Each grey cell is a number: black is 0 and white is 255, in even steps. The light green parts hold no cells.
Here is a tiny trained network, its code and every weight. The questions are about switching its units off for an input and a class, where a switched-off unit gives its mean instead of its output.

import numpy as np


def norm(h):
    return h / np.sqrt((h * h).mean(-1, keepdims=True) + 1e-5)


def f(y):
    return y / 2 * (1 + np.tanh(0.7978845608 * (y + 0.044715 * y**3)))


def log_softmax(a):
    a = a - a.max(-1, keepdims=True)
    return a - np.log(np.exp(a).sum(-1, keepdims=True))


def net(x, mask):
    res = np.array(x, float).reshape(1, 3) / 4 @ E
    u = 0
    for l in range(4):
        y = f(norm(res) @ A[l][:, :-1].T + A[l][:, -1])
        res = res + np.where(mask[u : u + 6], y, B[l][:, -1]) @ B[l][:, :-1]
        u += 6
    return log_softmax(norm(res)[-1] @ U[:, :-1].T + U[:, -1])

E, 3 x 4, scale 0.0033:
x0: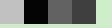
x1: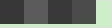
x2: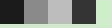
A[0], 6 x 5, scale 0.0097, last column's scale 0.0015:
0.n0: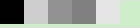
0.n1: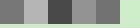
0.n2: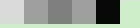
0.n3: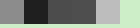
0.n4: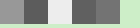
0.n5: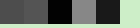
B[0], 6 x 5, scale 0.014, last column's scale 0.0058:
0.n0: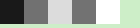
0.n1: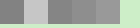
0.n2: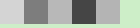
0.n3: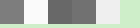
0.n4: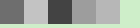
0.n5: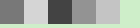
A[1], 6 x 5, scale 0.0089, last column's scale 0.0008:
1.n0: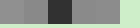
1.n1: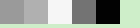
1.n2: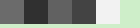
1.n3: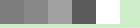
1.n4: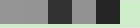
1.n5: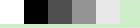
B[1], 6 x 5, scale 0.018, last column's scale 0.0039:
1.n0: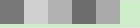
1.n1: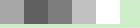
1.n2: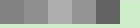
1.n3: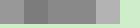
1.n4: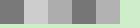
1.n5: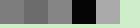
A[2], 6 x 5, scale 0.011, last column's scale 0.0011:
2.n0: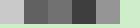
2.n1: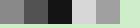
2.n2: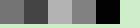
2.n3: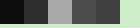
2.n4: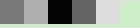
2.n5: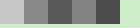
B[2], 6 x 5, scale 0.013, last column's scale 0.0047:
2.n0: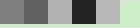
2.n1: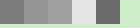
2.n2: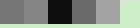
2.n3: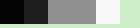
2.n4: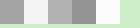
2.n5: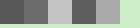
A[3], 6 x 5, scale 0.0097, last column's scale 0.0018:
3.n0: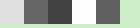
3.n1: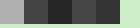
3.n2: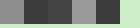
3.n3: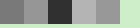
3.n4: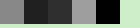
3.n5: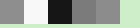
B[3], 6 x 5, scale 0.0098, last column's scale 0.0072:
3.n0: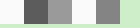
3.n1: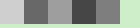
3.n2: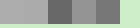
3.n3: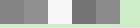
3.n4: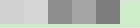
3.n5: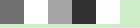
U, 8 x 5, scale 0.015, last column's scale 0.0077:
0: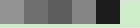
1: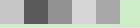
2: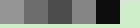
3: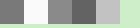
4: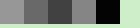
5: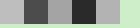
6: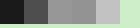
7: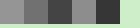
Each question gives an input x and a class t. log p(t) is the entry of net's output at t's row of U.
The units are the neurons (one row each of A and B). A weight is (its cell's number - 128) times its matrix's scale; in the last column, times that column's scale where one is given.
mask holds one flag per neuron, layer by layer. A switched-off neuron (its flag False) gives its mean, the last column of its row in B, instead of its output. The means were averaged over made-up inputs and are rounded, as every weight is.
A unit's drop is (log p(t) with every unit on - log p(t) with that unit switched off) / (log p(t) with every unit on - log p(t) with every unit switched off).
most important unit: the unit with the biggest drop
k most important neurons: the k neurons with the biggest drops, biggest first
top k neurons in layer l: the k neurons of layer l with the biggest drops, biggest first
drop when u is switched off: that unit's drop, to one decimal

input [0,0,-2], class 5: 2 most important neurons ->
[0.n0, 0.n2]
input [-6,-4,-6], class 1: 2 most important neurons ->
[1.n1, 0.n1]
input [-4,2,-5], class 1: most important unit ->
0.n3
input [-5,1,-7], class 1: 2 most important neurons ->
[0.n1, 1.n1]
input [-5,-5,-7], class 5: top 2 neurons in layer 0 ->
[0.n0, 0.n3]
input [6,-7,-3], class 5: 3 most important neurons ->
[0.n0, 0.n2, 0.n5]
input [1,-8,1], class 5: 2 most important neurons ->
[0.n2, 0.n0]
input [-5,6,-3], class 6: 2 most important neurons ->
[0.n0, 0.n3]
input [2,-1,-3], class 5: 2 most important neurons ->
[0.n2, 0.n0]
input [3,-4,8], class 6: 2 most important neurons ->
[0.n3, 0.n5]
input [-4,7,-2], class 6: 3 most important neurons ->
[0.n0, 0.n3, 0.n4]
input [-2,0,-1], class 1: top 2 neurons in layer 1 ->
[1.n1, 1.n5]
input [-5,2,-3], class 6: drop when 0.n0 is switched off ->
1.1
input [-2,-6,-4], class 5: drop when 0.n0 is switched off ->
0.4
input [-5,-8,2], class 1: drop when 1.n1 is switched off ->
0.8
